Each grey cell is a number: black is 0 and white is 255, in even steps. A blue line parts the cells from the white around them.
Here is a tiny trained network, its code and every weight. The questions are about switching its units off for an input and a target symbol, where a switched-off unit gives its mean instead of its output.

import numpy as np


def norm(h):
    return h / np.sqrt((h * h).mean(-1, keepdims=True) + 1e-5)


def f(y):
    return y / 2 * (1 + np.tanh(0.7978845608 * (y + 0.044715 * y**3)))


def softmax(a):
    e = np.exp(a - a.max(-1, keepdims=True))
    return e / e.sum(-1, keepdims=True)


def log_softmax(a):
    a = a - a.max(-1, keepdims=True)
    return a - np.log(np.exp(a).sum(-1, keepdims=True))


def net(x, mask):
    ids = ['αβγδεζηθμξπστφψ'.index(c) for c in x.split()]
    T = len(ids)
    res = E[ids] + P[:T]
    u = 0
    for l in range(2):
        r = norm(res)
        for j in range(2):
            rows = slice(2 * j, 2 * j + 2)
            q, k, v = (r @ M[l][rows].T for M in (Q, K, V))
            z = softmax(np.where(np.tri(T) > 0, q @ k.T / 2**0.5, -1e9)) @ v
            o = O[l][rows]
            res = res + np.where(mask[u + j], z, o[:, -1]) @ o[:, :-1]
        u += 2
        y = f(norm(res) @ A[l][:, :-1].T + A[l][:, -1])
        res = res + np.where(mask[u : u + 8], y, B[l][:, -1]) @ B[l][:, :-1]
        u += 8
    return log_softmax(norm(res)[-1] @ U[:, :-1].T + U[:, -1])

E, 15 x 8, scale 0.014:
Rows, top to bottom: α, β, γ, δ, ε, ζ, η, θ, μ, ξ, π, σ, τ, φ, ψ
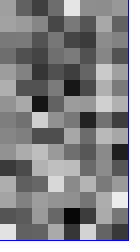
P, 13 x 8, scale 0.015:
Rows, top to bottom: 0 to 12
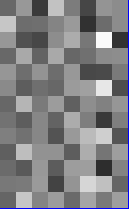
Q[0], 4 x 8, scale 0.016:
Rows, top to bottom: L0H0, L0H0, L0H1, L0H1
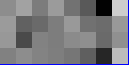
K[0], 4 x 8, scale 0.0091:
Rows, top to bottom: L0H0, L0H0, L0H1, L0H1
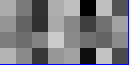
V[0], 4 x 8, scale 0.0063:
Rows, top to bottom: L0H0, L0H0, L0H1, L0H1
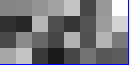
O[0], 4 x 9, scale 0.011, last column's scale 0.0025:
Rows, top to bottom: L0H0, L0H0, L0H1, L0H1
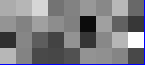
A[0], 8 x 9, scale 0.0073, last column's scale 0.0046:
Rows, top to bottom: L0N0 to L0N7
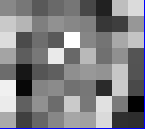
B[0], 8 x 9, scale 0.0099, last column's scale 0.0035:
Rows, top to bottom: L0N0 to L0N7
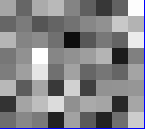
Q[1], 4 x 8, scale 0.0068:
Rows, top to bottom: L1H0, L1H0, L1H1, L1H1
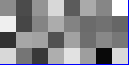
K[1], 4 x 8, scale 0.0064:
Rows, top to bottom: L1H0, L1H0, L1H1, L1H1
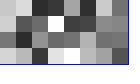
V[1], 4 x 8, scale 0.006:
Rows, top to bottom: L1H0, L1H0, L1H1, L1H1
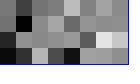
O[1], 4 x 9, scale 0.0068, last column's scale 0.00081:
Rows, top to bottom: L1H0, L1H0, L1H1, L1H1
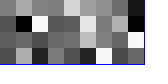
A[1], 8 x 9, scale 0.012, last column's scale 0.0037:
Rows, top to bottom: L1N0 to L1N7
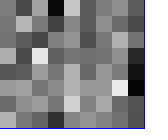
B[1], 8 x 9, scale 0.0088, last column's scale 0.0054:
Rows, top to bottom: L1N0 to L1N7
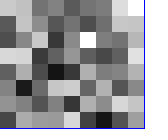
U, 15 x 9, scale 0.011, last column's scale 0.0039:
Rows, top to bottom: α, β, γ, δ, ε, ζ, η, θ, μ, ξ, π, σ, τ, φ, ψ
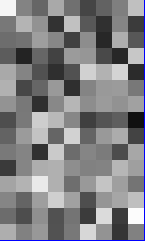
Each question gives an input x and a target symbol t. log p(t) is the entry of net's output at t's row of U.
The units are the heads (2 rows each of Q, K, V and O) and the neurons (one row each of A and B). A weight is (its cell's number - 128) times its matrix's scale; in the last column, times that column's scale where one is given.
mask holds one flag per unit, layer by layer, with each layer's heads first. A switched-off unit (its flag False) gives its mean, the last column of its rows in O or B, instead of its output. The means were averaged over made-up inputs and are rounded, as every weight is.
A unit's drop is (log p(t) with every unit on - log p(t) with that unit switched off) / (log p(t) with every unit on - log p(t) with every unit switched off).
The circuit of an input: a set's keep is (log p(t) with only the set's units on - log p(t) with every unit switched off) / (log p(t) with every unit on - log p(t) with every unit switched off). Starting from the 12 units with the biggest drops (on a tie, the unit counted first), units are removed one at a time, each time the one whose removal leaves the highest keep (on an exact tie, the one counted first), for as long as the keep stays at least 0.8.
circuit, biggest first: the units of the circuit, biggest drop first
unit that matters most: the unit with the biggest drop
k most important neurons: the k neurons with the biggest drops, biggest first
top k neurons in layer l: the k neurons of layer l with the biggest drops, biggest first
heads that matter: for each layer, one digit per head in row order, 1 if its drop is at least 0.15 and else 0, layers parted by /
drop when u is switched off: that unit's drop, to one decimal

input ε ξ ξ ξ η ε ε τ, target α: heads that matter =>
00 / 00
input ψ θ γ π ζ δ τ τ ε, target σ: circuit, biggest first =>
[L0H0; L0N6]
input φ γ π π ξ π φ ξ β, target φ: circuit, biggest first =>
[L0H0]
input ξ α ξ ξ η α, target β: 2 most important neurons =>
[L1N7; L0N2]
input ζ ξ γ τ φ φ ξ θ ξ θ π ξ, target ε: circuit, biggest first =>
[L1N6; L0N2]
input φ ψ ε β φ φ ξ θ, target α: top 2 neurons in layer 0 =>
[L0N0; L0N7]
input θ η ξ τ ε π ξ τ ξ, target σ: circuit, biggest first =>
[L0H0; L0H1]
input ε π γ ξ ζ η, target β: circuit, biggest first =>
[L1N7; L0N7]
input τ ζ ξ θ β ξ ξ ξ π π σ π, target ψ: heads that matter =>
01 / 00
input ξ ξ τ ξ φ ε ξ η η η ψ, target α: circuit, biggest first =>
[L0N5; L1N0]
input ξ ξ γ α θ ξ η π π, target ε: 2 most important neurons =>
[L1N4; L1N6]
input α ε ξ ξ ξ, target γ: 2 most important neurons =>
[L0N1; L0N2]
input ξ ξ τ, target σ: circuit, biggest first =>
[L0N6; L1H1]
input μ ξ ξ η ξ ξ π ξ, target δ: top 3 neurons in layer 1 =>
[L1N0; L1N1; L1N6]
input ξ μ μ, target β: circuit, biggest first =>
[L0N7]
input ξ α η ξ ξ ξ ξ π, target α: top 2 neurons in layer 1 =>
[L1N3; L1N2]
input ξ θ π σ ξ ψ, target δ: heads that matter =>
10 / 00
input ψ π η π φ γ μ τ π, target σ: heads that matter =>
10 / 00
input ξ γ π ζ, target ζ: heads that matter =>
00 / 00
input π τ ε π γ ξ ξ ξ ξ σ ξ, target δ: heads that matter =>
10 / 00
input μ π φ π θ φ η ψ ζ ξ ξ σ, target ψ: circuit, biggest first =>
[L0N3]
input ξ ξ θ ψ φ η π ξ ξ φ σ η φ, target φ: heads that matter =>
00 / 01
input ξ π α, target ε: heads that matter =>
01 / 00
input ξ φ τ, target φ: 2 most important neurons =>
[L0N6; L1N0]
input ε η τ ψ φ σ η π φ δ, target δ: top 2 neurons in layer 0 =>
[L0N2; L0N0]
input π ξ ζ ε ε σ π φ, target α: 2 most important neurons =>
[L0N0; L1N3]
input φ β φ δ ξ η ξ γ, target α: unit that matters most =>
L0N0
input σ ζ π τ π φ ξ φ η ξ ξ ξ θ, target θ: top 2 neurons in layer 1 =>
[L1N0; L1N6]
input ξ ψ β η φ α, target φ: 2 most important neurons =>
[L0N6; L0N2]
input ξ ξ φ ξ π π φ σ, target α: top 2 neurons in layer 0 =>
[L0N5; L0N2]
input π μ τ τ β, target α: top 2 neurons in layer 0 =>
[L0N0; L0N7]
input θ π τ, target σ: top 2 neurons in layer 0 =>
[L0N6; L0N2]
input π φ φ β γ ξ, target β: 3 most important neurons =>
[L0N7; L1N7; L1N0]
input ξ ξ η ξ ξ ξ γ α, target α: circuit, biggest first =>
[L0N2]
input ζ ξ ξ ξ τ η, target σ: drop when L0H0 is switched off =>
0.6
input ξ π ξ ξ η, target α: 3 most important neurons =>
[L0N0; L0N7; L1N2]
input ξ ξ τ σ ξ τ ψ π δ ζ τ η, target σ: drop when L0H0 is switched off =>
0.5
